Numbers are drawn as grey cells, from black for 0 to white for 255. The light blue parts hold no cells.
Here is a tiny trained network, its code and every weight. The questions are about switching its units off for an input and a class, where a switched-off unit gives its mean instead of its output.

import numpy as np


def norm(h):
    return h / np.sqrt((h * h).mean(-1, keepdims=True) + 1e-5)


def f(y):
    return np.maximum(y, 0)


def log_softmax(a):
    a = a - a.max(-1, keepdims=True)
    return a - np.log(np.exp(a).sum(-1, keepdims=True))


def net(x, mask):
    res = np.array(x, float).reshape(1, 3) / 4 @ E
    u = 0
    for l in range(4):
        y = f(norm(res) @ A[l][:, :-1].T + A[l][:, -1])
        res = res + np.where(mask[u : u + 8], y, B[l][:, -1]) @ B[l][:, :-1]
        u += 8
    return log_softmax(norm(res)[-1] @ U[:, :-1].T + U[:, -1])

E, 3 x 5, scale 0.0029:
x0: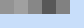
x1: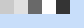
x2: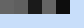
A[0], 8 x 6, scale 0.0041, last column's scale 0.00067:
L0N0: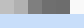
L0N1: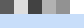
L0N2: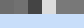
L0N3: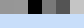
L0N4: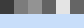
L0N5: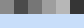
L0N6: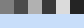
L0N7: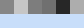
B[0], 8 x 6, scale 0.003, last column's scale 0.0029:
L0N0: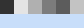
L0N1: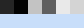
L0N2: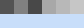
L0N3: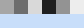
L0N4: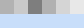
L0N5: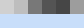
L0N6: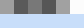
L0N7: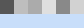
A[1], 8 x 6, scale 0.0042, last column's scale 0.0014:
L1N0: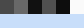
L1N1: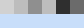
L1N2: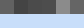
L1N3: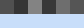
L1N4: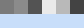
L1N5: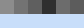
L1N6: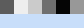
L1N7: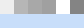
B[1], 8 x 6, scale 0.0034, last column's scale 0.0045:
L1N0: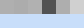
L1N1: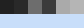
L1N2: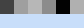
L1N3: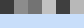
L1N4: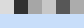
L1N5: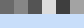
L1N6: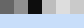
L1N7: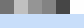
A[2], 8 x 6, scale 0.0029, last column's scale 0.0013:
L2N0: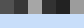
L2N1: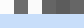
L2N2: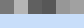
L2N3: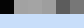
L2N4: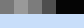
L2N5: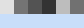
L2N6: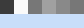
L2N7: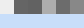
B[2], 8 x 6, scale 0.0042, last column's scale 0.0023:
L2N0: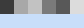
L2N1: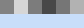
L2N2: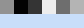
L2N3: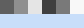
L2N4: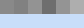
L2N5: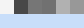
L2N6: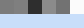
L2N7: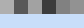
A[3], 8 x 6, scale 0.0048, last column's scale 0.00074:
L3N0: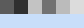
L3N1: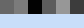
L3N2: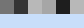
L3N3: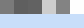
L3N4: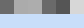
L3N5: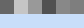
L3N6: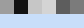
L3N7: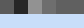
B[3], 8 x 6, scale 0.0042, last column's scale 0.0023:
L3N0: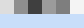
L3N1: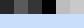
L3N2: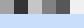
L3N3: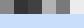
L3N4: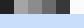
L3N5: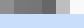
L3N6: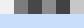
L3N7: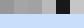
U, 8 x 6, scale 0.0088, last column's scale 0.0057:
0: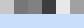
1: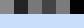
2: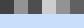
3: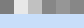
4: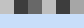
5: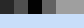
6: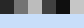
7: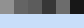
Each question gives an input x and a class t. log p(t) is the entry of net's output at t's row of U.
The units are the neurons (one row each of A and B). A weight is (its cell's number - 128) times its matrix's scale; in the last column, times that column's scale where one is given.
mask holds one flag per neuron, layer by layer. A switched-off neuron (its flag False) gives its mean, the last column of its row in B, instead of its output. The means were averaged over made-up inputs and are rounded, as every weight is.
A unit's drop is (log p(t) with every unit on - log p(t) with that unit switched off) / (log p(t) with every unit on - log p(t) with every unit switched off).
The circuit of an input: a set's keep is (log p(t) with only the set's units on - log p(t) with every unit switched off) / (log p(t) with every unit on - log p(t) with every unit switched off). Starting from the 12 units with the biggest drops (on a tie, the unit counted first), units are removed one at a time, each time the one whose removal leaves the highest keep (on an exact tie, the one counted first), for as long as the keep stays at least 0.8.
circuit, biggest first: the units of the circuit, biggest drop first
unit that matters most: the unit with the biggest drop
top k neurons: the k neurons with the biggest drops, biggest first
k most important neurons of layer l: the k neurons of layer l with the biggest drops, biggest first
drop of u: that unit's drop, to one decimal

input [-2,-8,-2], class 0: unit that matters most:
L0N4
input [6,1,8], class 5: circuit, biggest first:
L1N6, L1N7, L3N1
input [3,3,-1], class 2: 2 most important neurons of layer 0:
L0N1, L0N7
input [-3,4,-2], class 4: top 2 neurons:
L1N4, L3N6
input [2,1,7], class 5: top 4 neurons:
L1N6, L0N7, L0N6, L1N0
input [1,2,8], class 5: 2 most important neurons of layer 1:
L1N6, L1N0
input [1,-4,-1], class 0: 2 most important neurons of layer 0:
L0N4, L0N2
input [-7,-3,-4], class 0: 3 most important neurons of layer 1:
L1N2, L1N3, L1N5
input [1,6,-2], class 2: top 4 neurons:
L0N0, L1N6, L1N1, L2N2
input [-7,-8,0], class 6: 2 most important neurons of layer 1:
L1N2, L1N6
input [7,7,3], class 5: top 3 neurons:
L1N6, L1N1, L3N1
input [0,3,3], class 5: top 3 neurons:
L1N6, L0N3, L3N1
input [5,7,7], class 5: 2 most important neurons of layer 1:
L1N6, L1N1
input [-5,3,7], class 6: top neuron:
L0N4
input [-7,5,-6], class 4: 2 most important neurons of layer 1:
L1N4, L1N0
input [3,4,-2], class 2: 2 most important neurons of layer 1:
L1N6, L1N2
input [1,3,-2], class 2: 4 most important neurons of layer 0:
L0N0, L0N3, L0N6, L0N4
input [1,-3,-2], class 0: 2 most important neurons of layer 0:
L0N4, L0N6
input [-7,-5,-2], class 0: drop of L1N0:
-0.1
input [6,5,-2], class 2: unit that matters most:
L1N6
